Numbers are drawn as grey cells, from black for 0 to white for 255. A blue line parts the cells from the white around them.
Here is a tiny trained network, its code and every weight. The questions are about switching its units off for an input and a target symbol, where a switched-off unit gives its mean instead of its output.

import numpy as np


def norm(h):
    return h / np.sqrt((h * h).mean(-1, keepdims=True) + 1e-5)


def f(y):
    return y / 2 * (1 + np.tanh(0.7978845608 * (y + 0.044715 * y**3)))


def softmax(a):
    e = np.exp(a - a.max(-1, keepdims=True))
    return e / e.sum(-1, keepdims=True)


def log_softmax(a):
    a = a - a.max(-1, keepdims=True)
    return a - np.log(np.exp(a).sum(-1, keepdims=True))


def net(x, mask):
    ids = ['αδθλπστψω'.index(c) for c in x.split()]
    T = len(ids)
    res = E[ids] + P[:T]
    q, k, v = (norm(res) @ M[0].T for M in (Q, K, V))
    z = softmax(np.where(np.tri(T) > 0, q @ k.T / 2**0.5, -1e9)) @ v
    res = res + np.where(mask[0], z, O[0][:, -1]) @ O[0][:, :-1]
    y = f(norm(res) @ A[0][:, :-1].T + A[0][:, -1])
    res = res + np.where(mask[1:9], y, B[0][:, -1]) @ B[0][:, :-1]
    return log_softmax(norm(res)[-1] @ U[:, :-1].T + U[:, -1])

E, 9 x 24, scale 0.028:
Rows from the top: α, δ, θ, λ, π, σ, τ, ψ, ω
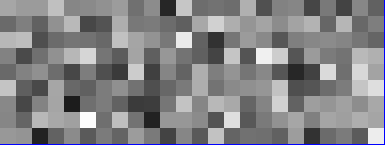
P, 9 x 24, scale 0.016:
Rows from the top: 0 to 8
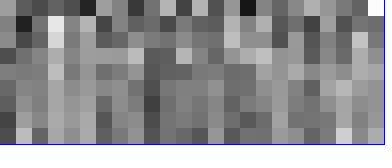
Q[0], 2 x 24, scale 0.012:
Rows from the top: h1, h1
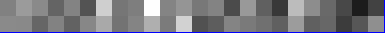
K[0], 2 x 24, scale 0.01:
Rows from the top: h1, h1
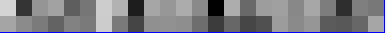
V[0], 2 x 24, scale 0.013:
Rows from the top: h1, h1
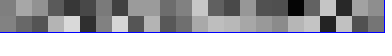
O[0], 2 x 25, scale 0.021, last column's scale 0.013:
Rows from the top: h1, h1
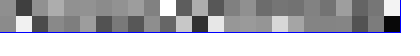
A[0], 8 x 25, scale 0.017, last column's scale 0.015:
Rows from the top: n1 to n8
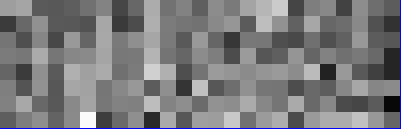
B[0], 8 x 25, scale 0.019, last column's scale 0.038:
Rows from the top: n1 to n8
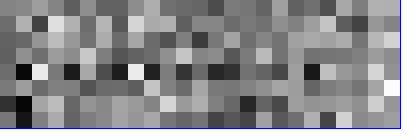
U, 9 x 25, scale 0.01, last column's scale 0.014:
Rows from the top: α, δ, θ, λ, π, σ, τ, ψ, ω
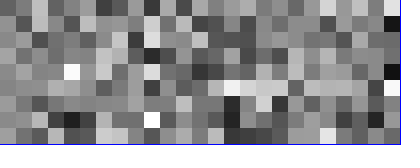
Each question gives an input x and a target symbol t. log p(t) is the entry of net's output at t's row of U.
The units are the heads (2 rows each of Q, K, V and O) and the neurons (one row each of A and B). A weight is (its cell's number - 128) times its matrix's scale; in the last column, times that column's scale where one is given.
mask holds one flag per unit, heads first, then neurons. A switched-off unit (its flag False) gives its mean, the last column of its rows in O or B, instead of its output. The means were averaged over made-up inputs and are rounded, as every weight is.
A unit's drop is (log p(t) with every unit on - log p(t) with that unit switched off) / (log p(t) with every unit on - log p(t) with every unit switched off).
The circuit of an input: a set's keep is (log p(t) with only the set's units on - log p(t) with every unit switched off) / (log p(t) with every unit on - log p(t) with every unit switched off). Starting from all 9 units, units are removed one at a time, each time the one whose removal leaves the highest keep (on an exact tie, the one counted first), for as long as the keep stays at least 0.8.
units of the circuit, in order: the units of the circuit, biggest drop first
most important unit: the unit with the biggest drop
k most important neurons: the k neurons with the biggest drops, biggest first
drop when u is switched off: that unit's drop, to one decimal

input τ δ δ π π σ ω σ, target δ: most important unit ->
h1
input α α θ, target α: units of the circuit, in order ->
h1; n5; n8
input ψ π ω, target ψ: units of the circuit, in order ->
h1; n3
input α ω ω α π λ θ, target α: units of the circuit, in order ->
h1; n5; n3
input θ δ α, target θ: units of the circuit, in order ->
n3; h1; n5
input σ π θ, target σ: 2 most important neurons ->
n6; n5
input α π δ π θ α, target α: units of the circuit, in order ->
h1; n5; n8
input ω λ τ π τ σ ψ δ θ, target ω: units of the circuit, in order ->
h1; n6; n1; n7
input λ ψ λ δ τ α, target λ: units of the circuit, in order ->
h1; n6
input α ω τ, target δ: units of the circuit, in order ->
h1; n8
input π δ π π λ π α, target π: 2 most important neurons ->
n3; n6
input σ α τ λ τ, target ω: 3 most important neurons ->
n2; n6; n3
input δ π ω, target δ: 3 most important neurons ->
n1; n7; n6
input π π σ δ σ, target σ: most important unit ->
h1
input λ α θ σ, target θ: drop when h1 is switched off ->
0.3
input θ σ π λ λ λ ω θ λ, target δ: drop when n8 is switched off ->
0.2
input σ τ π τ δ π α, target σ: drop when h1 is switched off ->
0.9
